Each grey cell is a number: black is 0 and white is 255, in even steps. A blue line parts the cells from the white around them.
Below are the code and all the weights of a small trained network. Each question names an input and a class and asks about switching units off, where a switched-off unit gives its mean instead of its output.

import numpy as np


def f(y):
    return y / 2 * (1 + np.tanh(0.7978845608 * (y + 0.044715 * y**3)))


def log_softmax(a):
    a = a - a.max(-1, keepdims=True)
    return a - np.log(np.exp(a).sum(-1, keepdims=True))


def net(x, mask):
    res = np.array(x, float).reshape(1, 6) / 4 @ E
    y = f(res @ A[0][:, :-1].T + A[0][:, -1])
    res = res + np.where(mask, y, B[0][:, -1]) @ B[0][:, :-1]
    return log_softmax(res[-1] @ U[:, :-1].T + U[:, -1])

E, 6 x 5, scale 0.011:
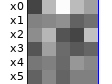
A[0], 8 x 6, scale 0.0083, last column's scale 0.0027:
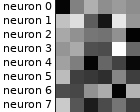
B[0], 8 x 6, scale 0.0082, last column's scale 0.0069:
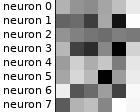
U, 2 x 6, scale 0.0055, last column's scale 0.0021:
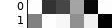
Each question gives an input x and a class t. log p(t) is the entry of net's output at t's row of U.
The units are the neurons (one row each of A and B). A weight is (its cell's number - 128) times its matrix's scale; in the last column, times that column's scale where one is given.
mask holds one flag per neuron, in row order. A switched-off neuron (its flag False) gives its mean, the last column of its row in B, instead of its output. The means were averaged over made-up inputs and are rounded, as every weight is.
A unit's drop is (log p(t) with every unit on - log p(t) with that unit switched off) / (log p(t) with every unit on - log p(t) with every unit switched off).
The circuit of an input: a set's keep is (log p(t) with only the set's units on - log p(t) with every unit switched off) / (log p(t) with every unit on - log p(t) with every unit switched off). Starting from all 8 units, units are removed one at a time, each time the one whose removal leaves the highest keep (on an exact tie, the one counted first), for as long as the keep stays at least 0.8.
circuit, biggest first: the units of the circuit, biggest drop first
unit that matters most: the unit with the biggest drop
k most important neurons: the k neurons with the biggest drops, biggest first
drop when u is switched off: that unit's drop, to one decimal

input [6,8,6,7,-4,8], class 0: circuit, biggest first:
neuron 1; neuron 3
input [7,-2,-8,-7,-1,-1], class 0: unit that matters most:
neuron 6
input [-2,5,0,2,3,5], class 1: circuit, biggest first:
neuron 3; neuron 6
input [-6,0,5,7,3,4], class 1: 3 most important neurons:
neuron 7; neuron 5; neuron 4
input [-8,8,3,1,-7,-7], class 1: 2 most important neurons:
neuron 7; neuron 5
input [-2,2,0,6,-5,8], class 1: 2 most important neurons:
neuron 3; neuron 6
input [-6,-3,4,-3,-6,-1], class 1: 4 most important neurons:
neuron 7; neuron 5; neuron 6; neuron 4
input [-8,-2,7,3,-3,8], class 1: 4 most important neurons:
neuron 7; neuron 5; neuron 4; neuron 6
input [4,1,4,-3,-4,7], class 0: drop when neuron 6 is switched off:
-0.1
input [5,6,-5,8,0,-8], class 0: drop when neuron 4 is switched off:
0.2
